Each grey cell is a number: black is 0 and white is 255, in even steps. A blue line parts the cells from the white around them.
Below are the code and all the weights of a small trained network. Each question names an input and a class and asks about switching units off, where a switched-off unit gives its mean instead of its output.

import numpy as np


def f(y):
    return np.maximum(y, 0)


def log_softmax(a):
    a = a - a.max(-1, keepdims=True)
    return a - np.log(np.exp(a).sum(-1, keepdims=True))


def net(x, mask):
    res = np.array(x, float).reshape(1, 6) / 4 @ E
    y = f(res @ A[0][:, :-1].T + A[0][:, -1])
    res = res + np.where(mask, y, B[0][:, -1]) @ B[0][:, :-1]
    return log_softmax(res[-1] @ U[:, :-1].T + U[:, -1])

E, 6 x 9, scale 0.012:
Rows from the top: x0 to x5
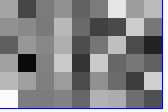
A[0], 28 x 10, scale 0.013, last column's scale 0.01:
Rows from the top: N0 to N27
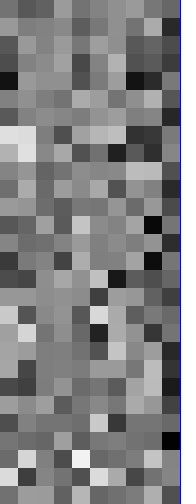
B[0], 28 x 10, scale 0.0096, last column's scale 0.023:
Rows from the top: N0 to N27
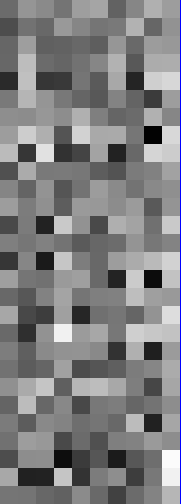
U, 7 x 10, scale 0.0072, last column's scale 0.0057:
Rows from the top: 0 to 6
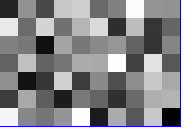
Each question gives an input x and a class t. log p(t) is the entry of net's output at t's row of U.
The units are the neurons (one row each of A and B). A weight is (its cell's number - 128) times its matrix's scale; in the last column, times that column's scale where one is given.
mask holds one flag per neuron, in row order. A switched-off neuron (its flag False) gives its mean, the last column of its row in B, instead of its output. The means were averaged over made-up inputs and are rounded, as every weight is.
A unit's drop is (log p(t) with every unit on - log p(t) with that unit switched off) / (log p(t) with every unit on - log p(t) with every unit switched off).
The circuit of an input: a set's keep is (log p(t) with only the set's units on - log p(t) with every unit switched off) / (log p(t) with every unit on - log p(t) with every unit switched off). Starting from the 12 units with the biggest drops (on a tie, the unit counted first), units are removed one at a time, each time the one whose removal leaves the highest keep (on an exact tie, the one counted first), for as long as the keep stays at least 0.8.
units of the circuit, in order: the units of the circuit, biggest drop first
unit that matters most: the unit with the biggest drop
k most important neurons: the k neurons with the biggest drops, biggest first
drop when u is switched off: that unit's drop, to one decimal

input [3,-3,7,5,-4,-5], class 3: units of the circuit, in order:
(N4; N25)
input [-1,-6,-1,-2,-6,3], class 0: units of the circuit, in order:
(N14; N12)
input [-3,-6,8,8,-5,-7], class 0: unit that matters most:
N15
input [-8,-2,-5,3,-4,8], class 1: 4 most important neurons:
(N7; N8; N4; N15)
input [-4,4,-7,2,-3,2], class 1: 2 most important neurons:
(N4; N26)
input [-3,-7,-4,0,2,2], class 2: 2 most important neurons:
(N8; N26)
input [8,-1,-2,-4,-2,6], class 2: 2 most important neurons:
(N7; N8)
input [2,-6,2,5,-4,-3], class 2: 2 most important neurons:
(N8; N18)
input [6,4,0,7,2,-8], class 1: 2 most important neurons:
(N21; N14)
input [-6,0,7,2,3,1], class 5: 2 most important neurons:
(N4; N8)
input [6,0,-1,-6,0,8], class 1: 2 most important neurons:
(N7; N4)
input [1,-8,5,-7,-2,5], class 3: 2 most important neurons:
(N4; N15)
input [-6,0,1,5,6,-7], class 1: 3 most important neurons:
(N15; N25; N23)
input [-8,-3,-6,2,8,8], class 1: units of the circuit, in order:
(N7)
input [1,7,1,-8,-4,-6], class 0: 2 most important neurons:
(N18; N14)
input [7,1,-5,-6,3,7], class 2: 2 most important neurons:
(N8; N7)
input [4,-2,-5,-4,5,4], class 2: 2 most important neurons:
(N8; N4)
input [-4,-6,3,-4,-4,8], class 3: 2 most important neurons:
(N4; N15)
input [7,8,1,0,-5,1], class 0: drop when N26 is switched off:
0.3
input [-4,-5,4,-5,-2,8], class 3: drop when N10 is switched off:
0.0
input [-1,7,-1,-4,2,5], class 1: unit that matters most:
N26
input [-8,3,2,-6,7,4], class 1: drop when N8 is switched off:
0.1
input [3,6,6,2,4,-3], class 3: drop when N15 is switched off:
0.2
